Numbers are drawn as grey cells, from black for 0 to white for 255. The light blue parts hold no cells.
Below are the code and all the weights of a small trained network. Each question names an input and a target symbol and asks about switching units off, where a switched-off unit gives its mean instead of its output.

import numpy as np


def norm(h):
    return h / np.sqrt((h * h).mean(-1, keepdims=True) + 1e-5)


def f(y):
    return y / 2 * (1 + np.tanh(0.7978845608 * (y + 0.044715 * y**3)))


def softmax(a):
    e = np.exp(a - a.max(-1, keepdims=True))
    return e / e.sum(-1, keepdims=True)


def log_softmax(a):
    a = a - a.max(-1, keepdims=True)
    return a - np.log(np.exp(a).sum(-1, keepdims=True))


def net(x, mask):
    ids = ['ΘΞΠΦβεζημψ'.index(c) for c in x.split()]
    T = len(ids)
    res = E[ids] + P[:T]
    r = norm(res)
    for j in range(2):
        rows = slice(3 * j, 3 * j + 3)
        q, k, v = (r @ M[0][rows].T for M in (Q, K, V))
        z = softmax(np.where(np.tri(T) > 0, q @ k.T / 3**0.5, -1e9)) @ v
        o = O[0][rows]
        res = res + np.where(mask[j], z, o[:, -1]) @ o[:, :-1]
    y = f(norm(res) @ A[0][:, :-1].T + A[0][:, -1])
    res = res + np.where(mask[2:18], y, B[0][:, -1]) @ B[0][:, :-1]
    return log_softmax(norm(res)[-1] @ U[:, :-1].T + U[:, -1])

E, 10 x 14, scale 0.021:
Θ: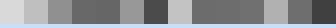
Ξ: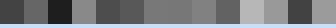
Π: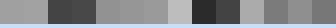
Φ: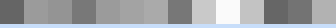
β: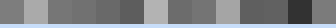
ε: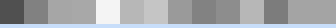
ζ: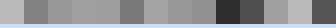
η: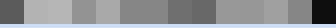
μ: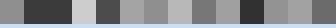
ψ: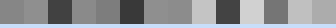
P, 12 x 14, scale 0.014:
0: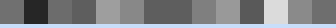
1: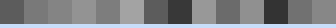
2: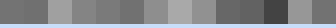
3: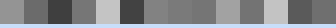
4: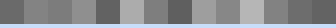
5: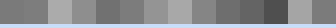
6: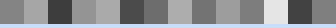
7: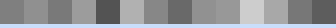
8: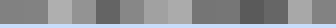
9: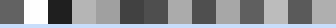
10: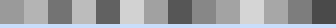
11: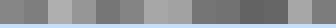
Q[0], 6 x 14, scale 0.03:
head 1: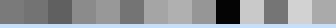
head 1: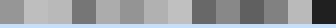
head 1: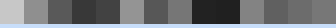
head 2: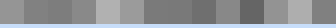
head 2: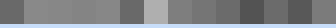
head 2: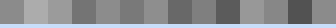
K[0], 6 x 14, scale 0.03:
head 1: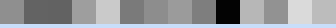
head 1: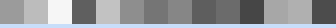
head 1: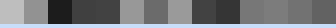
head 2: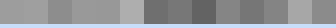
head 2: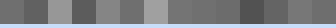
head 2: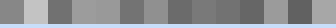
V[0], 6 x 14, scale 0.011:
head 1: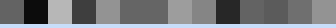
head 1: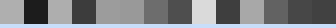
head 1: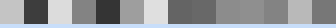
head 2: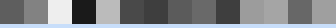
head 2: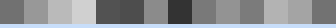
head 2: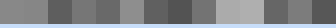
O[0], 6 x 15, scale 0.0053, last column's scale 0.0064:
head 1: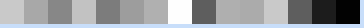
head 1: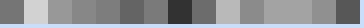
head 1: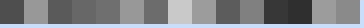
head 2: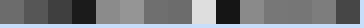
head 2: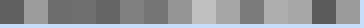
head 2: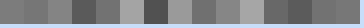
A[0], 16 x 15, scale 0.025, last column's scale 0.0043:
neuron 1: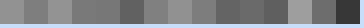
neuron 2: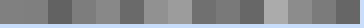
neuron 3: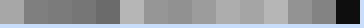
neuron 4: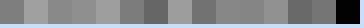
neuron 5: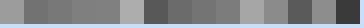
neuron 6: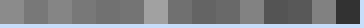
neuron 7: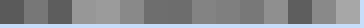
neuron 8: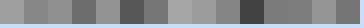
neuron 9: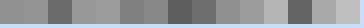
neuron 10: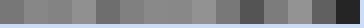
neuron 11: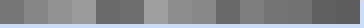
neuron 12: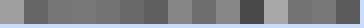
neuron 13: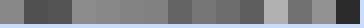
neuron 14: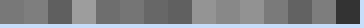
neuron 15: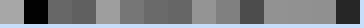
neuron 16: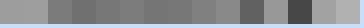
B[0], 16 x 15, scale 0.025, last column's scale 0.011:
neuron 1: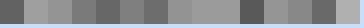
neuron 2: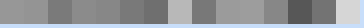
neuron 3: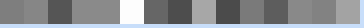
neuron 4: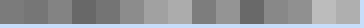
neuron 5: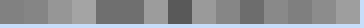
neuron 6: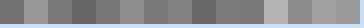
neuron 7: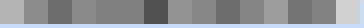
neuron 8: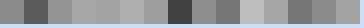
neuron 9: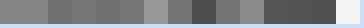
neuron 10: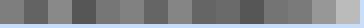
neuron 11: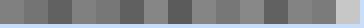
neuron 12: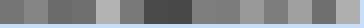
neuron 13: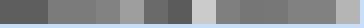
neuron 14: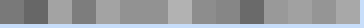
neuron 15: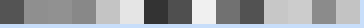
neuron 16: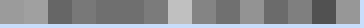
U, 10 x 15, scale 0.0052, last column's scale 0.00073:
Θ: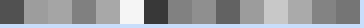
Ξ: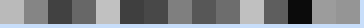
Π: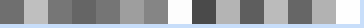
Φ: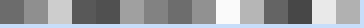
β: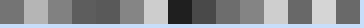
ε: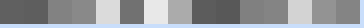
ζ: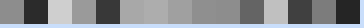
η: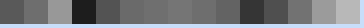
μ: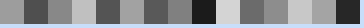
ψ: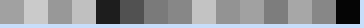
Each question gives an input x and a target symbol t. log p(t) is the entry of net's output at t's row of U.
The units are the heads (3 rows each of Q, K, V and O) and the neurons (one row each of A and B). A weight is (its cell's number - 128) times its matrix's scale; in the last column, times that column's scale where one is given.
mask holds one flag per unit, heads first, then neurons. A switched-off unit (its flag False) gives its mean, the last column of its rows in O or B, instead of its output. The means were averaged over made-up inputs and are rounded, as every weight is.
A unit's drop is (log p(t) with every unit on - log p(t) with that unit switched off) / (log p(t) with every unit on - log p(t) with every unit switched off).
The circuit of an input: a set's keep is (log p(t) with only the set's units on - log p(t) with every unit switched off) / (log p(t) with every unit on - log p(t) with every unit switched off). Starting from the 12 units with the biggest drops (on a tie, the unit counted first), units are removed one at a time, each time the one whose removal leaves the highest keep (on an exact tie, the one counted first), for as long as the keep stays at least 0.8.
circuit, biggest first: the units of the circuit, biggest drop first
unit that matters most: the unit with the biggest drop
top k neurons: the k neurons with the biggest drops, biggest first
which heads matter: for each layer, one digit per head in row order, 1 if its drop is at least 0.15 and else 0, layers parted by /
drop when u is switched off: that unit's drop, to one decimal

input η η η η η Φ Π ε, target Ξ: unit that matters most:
head 1
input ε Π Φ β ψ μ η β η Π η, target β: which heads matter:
11
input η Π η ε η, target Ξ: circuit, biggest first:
[neuron 15; neuron 1]
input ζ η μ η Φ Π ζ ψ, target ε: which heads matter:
10
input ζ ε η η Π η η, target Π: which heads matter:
00
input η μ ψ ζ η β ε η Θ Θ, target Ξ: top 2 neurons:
[neuron 12; neuron 8]
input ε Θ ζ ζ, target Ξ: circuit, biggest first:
[head 1; neuron 15; neuron 11]
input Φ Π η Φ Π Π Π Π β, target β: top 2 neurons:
[neuron 8; neuron 6]
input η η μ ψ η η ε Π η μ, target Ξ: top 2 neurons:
[neuron 12; neuron 9]
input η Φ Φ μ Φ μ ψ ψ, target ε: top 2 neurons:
[neuron 14; neuron 2]
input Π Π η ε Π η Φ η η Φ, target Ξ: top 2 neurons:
[neuron 9; neuron 7]
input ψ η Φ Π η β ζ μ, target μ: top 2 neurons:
[neuron 15; neuron 13]
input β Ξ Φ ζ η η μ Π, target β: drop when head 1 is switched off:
0.2
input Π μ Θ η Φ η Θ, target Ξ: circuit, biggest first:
[neuron 15]
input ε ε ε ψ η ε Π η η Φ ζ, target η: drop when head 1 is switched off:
0.4
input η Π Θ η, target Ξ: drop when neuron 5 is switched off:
0.0
